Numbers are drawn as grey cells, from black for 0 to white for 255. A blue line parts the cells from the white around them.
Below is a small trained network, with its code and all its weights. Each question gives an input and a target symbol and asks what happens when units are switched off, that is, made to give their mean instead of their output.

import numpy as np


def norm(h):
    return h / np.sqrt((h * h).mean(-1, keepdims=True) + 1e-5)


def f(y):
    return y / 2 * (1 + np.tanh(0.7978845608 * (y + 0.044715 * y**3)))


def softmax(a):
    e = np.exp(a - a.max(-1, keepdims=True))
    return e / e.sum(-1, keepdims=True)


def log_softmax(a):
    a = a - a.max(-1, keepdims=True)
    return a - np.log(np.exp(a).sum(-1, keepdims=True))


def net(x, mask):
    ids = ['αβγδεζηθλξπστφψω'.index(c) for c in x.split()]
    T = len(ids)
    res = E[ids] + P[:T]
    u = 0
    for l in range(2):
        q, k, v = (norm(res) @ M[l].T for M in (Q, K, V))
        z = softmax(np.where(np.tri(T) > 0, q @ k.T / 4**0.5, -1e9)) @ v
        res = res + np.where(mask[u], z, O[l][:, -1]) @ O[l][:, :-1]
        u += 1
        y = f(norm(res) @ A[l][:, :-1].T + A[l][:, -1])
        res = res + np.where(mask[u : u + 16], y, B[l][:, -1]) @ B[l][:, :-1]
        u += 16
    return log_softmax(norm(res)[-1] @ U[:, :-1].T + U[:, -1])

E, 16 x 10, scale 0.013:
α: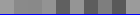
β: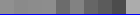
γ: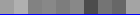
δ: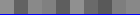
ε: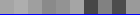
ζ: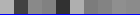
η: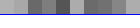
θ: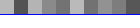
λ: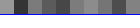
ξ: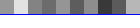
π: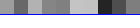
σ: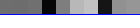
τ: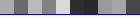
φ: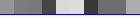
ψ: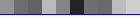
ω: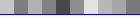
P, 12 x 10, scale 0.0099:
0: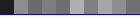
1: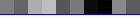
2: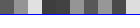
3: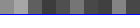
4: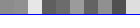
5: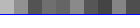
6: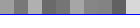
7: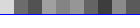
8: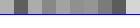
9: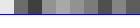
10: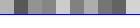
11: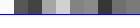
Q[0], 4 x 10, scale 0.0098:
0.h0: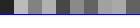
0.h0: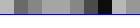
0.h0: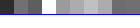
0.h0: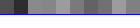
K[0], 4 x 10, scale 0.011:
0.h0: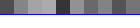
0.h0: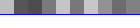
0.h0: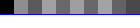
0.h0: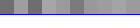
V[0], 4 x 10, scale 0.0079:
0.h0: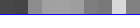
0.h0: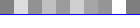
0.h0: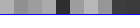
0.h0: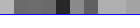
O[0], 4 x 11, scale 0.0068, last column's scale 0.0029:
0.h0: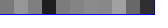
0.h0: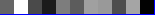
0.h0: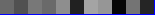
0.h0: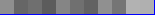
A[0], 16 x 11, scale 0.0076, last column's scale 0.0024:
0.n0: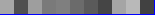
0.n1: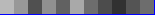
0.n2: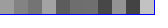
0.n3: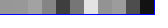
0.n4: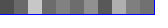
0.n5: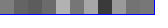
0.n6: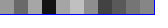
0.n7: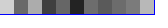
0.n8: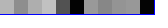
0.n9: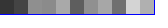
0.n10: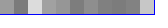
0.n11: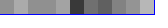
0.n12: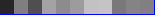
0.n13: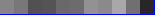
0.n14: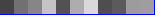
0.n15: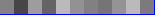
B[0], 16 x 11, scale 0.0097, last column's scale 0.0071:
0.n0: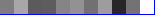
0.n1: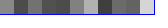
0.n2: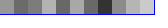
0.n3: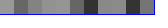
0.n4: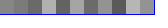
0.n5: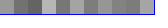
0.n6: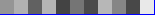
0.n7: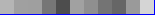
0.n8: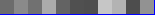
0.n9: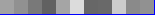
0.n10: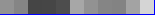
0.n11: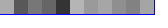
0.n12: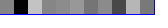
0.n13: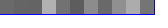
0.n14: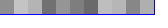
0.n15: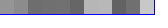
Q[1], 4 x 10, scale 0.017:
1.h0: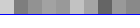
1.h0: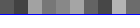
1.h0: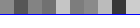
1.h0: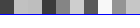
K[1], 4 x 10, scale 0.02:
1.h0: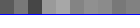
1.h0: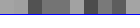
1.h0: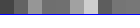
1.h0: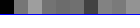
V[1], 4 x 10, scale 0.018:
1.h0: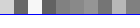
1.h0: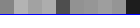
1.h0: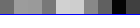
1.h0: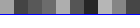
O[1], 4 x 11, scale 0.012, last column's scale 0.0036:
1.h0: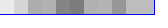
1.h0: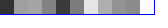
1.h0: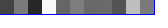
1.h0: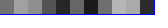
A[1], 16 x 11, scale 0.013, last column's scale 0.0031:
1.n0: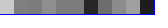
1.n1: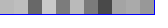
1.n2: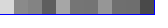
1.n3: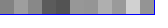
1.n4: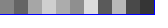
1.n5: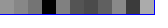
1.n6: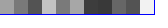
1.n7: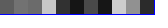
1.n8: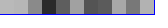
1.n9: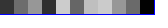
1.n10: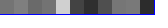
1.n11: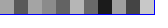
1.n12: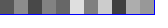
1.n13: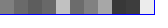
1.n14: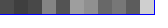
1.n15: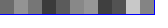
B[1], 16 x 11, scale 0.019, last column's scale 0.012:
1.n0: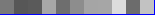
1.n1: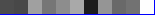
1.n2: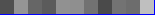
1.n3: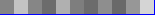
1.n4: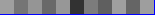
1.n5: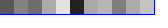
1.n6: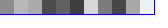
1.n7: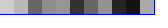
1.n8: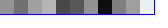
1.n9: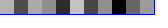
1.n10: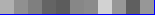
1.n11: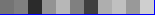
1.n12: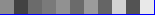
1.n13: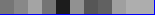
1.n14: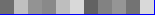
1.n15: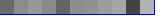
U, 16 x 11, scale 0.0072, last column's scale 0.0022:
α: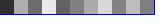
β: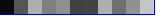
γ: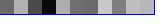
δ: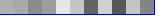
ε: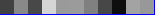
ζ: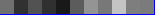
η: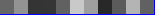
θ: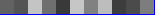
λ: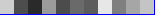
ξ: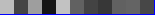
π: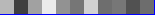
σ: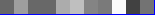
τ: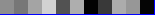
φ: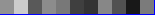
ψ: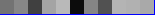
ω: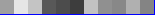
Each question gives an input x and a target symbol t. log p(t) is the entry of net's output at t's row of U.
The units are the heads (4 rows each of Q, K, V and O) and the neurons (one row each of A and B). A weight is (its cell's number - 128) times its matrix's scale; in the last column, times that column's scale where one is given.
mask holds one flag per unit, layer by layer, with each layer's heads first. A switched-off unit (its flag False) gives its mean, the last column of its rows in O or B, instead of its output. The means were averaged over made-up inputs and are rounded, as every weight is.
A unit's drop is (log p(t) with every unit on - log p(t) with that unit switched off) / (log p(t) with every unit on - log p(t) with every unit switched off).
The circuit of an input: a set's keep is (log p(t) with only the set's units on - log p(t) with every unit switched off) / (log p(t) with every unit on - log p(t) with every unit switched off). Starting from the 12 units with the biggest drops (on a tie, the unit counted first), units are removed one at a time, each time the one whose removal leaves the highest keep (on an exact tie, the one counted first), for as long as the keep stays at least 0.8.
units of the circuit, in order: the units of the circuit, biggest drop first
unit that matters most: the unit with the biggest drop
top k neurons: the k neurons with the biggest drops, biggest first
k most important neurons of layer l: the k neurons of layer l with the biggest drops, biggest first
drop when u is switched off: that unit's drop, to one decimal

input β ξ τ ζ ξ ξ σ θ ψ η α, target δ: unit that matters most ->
1.h0
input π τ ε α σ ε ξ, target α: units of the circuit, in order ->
1.h0, 0.h0, 0.n14
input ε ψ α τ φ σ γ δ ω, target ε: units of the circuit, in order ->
1.h0, 0.h0
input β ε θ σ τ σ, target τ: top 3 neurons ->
0.n1, 1.n1, 1.n8
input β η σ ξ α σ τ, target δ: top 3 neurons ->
0.n14, 0.n0, 0.n6
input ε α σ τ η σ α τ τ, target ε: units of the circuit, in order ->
1.h0, 0.n6
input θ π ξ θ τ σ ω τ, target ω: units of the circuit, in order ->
1.h0, 0.h0
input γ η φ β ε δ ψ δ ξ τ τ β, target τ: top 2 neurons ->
1.n1, 1.n8
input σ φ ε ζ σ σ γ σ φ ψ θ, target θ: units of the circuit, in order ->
1.h0, 1.n9, 0.n6
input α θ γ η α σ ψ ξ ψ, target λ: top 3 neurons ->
0.n0, 1.n0, 0.n6
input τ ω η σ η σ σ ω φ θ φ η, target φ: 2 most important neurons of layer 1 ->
1.n7, 1.n6
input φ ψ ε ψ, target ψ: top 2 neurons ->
1.n5, 1.n8
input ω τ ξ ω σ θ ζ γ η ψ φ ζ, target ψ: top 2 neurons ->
1.n5, 1.n8
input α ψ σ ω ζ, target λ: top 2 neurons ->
0.n12, 1.n0
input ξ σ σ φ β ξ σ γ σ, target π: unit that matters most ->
1.h0
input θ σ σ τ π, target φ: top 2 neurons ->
1.n7, 0.n12
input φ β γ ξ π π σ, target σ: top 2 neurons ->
0.n0, 1.n12
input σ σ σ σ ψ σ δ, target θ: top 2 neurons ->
1.n9, 0.n0
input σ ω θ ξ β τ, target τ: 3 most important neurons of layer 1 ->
1.n6, 1.n8, 1.n1
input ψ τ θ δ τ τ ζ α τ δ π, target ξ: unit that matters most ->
0.h0
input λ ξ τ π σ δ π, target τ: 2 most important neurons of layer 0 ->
0.n6, 0.n14
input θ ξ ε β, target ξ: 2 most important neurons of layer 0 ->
0.n2, 0.n6
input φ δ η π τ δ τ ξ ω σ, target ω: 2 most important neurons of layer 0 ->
0.n6, 0.n3
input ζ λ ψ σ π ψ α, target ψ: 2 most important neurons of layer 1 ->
1.n5, 1.n8
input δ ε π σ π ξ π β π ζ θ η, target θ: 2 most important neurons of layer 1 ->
1.n1, 1.n8
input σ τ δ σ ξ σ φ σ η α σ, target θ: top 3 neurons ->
1.n9, 0.n0, 0.n6
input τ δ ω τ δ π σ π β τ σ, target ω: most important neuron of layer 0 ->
0.n0
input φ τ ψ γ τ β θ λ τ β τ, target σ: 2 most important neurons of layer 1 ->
1.n12, 1.n14
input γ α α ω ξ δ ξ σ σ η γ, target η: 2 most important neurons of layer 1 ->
1.n13, 1.n6
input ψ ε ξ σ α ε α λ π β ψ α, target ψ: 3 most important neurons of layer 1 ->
1.n5, 1.n8, 1.n11
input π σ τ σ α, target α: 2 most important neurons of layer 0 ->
0.n14, 0.n0
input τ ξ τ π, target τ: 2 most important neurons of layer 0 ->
0.n1, 0.n15
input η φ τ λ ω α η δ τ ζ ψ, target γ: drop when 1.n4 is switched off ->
0.0
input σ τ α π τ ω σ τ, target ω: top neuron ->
0.n7
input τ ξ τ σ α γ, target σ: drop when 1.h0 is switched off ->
0.7
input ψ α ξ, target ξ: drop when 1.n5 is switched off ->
0.1
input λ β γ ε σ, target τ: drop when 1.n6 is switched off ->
0.1
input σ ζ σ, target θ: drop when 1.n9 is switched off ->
0.4
